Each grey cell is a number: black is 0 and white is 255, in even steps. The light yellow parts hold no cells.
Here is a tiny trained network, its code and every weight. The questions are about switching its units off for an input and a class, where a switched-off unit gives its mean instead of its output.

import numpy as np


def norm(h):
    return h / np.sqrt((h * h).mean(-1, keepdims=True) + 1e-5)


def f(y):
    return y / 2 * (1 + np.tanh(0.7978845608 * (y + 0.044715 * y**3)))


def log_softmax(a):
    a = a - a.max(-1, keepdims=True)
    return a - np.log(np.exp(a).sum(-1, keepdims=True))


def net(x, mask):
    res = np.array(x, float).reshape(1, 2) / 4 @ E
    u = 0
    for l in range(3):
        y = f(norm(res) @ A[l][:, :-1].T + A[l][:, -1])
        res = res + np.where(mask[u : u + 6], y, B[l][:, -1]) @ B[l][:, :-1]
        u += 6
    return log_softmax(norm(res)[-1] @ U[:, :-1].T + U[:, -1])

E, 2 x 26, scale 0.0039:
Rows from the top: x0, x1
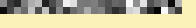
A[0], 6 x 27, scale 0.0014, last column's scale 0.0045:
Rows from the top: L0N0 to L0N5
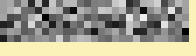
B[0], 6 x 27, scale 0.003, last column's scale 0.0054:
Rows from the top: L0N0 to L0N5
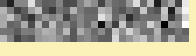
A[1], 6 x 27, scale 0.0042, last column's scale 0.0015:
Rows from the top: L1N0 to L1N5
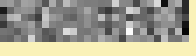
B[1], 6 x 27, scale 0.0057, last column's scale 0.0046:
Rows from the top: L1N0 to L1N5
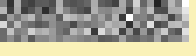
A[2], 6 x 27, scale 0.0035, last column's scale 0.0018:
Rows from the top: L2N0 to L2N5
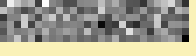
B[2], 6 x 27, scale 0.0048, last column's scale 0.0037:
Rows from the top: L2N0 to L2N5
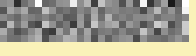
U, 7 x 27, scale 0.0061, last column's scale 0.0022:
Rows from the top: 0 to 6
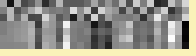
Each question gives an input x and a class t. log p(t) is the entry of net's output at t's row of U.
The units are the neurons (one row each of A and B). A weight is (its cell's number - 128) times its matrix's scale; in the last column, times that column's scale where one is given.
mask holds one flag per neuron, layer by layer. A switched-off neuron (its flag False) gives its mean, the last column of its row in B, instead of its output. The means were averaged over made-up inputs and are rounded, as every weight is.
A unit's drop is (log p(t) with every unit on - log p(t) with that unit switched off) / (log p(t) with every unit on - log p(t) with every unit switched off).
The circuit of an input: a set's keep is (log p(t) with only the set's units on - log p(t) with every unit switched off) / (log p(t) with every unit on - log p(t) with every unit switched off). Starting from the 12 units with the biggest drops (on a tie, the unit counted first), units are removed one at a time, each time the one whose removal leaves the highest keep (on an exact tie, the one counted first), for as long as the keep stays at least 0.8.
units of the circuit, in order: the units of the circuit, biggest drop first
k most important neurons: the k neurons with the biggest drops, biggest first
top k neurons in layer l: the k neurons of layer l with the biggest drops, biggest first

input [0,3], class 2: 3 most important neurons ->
(L0N3, L0N0, L2N3)
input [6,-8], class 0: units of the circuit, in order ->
(L1N0)
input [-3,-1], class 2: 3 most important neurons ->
(L0N1, L1N4, L1N5)
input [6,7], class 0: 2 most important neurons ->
(L1N1, L0N1)
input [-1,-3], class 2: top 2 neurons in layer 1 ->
(L1N5, L1N1)
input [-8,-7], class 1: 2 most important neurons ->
(L0N3, L1N2)
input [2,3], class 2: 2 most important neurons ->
(L0N3, L0N0)
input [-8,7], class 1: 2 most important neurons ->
(L0N0, L1N2)
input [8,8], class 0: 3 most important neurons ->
(L1N1, L0N1, L1N3)
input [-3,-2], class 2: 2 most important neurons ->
(L0N1, L1N4)
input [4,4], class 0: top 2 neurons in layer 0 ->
(L0N1, L0N3)
